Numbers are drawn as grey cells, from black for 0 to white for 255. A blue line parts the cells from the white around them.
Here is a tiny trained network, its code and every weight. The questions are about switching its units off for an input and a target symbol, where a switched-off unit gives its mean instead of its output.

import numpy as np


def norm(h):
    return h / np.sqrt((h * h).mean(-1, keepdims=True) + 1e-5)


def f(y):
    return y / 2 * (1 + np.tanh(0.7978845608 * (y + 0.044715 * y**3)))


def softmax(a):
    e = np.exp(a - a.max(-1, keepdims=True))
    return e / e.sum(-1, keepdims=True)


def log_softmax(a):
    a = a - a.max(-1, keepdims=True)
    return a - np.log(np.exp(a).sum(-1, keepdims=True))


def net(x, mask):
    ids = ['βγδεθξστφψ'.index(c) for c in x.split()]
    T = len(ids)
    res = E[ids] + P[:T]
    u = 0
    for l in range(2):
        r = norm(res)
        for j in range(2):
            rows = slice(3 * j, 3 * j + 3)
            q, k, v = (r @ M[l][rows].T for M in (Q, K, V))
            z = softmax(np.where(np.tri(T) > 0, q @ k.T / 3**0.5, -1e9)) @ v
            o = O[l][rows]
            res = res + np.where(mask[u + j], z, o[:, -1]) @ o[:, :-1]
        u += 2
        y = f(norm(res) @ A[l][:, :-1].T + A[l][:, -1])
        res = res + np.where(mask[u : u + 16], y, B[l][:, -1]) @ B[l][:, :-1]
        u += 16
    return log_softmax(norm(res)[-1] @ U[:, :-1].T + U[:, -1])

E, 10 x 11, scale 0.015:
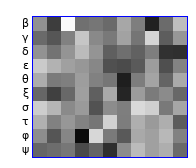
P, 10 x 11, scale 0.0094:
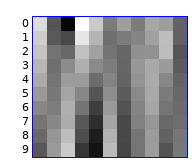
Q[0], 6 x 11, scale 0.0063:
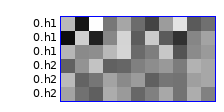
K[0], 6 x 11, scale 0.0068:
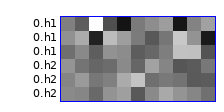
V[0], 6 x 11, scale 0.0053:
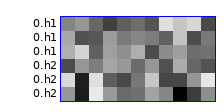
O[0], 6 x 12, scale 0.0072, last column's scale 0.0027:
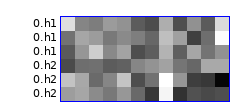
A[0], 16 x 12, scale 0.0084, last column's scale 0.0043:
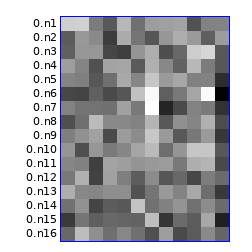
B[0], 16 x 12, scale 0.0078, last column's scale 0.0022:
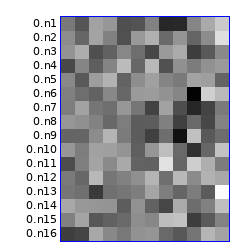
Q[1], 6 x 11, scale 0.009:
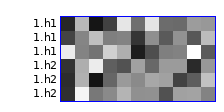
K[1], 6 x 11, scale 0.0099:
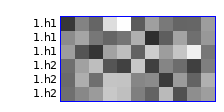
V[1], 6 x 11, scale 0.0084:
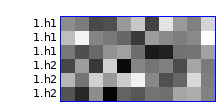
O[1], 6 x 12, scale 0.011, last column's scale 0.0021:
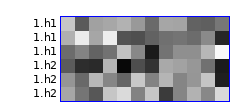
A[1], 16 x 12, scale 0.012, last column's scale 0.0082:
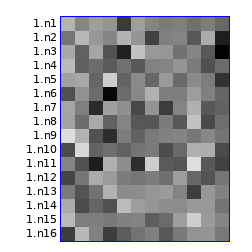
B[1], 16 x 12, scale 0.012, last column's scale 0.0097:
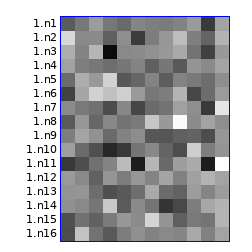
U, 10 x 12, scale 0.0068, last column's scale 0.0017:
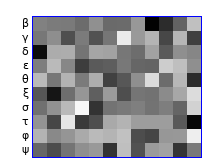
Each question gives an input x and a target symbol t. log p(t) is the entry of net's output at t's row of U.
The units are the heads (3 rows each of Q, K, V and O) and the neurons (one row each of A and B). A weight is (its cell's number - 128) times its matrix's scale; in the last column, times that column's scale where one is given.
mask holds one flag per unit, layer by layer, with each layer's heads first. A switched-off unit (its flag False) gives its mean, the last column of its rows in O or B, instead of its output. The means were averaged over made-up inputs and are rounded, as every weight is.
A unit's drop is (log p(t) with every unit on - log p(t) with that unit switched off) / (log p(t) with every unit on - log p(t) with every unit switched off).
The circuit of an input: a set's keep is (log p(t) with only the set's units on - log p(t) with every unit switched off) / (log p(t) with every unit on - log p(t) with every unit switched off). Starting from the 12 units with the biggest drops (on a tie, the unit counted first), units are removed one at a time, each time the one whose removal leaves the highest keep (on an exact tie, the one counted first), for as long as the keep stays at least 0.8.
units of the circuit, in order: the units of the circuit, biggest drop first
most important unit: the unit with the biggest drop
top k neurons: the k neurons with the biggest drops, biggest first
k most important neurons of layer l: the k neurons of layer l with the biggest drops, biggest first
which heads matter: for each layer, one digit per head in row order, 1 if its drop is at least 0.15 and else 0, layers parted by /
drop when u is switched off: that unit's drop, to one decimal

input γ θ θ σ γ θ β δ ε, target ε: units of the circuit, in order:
(1.h1, 1.n10)
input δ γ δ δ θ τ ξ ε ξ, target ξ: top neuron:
(0.n16)
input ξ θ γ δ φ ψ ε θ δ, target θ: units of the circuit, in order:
(1.h1, 1.n2, 1.n11)
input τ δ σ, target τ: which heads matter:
10 / 01
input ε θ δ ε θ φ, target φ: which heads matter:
00 / 00
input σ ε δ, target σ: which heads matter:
00 / 10
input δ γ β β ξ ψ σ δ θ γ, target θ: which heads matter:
01 / 10
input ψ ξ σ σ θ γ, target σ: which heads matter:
10 / 10
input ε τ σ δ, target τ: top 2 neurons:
(0.n1, 1.n3)
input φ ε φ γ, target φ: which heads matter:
00 / 01
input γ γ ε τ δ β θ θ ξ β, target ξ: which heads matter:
01 / 11
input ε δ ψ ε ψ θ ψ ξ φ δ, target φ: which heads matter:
00 / 01
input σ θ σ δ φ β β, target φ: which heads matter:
01 / 01
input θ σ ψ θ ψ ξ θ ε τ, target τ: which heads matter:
00 / 00
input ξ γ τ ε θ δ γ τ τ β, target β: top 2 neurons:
(0.n6, 0.n3)
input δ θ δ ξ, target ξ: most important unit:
1.h1
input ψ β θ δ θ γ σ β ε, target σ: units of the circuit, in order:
(1.h1, 1.n7)
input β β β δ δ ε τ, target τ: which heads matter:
01 / 00
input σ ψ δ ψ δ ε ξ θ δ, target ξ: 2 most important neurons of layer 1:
(1.n11, 1.n7)
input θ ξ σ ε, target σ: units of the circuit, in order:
(1.h1, 1.h2)
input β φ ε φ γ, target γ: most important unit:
0.h1
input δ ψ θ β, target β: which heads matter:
10 / 00
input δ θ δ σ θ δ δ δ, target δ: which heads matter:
10 / 10
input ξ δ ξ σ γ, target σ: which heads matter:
00 / 10
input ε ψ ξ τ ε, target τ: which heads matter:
00 / 01
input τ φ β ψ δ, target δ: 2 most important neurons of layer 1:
(1.n6, 1.n11)
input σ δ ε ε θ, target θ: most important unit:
1.n2
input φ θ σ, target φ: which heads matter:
10 / 01
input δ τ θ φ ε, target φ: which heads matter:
00 / 01
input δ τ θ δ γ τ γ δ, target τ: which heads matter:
00 / 00
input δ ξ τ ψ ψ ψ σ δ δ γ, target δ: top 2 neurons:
(0.n1, 1.n6)
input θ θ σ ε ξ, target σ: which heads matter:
10 / 10
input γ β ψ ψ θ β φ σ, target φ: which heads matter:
01 / 01
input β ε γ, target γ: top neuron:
(0.n6)
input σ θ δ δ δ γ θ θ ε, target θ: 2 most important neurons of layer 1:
(1.n2, 1.n11)
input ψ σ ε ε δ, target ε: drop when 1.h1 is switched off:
0.8
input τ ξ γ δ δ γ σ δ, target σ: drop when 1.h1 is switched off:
0.4
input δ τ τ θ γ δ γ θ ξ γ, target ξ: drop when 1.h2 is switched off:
0.2
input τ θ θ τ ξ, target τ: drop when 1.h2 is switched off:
0.2
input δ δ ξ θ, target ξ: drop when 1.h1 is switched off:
0.1
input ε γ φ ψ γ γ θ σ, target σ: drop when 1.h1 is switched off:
0.4
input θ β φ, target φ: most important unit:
0.h2
